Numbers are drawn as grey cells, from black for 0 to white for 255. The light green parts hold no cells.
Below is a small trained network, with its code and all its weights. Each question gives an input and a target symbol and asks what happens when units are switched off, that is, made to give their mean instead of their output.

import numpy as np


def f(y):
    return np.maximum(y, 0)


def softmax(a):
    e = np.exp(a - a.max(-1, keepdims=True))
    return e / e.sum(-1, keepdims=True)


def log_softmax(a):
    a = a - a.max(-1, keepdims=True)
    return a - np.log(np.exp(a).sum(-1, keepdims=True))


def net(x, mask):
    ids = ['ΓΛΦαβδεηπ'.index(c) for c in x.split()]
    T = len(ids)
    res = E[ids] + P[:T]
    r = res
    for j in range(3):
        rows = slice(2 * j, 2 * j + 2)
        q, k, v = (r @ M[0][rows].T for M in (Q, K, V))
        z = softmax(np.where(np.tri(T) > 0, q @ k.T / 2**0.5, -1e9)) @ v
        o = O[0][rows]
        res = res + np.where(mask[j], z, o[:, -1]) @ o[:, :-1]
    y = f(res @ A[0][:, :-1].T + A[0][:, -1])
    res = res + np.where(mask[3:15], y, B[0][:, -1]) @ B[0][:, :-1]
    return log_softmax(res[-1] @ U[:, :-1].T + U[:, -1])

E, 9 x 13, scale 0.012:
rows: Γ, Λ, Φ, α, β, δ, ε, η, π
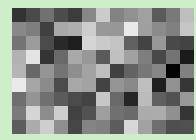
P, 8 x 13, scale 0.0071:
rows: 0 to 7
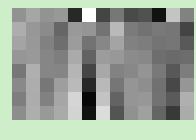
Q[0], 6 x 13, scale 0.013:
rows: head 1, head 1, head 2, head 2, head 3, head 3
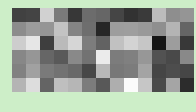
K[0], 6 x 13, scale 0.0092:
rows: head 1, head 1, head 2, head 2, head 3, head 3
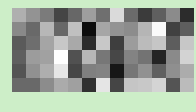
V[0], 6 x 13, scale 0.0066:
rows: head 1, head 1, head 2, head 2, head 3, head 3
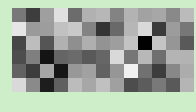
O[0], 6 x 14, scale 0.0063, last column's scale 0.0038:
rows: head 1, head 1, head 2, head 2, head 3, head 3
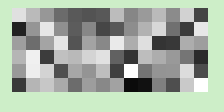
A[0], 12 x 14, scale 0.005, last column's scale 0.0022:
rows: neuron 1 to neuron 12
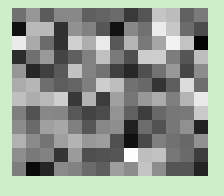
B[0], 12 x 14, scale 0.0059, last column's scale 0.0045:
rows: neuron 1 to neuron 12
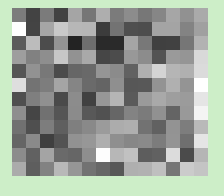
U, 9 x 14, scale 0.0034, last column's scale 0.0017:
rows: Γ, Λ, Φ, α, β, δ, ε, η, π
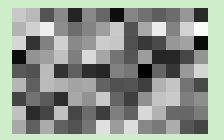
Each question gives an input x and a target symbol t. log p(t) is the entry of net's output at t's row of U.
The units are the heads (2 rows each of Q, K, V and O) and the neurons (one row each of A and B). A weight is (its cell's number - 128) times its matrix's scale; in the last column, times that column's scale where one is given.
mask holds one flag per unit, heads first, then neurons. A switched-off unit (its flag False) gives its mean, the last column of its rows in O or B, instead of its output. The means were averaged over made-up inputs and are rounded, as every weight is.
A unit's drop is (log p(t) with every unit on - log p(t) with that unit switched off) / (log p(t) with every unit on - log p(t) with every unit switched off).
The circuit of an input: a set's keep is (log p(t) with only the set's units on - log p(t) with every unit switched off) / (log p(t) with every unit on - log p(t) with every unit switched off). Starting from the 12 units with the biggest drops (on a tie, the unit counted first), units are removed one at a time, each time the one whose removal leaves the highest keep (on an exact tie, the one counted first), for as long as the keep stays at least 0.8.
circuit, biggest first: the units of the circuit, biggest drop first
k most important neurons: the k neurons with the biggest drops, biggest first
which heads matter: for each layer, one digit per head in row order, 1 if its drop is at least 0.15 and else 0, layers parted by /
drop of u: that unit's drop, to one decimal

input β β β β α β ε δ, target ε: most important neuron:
[neuron 5]
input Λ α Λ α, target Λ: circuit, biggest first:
[head 1; head 3; head 2]
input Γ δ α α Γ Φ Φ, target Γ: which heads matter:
111
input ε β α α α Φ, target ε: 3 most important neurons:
[neuron 5; neuron 10; neuron 1]
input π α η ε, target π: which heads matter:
001
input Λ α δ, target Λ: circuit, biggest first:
[head 1; head 2; head 3]
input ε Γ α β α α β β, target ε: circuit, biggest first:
[head 2; neuron 5; neuron 10]
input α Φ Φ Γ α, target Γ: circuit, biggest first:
[neuron 3; head 3; head 1; head 2]
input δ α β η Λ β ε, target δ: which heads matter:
110
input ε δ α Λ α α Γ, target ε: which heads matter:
111
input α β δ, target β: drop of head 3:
0.2
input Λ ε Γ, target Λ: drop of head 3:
0.2
